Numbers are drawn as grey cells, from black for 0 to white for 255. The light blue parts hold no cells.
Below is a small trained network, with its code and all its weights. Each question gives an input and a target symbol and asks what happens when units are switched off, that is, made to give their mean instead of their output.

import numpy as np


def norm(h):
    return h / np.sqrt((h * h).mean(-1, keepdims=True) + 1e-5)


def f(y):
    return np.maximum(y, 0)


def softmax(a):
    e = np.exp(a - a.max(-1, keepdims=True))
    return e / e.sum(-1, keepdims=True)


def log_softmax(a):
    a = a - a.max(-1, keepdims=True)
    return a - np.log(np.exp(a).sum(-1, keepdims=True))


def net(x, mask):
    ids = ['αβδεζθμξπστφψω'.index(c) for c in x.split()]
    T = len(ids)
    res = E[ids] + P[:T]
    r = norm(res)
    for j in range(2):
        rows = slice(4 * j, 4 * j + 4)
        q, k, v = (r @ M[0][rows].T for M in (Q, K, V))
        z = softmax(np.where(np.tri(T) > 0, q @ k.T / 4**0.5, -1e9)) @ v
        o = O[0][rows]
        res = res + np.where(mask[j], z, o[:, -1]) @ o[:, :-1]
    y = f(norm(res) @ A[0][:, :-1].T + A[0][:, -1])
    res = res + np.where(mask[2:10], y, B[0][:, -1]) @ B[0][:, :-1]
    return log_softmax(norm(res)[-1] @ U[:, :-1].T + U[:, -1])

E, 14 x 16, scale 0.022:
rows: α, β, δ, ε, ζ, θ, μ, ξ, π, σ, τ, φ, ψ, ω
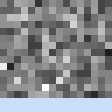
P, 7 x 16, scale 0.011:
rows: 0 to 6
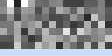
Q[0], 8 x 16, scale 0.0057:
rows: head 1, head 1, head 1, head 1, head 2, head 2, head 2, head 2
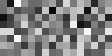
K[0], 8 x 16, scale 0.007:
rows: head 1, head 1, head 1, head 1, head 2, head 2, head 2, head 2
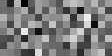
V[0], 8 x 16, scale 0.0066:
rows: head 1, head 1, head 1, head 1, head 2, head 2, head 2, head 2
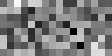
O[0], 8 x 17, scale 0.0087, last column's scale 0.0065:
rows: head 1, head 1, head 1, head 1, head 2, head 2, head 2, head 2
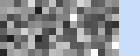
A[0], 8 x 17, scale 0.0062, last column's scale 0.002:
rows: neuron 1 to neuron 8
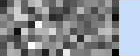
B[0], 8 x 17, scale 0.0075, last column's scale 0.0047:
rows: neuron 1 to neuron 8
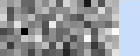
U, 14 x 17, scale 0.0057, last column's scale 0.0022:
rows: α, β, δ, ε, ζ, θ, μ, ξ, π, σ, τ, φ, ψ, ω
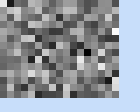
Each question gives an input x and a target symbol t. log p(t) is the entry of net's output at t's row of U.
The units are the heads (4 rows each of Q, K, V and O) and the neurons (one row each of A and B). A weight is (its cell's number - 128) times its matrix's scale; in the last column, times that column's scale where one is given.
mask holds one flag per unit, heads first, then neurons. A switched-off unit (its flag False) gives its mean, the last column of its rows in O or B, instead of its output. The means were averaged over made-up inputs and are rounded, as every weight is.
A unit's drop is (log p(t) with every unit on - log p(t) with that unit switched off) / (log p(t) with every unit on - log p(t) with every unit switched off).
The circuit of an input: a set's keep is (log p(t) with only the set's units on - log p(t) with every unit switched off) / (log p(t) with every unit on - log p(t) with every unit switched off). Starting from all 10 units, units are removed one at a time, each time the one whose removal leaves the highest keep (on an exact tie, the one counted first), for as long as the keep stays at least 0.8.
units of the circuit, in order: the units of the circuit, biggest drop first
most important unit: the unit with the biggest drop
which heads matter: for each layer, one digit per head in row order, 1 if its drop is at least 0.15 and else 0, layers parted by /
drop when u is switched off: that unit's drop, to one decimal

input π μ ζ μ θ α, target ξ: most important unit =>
head 1
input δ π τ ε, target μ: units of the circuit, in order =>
[head 1; head 2]
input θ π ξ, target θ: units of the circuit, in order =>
[head 1; head 2; neuron 3]
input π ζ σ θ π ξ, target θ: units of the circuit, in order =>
[head 2; head 1]
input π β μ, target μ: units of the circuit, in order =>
[head 1; neuron 3]
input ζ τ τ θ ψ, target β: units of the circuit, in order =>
[head 2; head 1]
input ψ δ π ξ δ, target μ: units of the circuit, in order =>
[head 1; neuron 8]
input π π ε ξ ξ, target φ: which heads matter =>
10
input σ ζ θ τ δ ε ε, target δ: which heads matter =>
11
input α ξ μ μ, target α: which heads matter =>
11
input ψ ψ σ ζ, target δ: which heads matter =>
01
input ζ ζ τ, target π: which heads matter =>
11
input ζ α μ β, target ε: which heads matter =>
10
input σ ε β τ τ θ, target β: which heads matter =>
01
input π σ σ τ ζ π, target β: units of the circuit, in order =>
[head 2]
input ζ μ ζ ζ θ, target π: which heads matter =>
11
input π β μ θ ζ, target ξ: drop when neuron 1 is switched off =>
0.2
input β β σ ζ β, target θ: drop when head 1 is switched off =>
0.2
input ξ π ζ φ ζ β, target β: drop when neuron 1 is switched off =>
0.0
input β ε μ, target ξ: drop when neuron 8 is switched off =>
0.1
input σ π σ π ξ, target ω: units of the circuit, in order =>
[head 2]
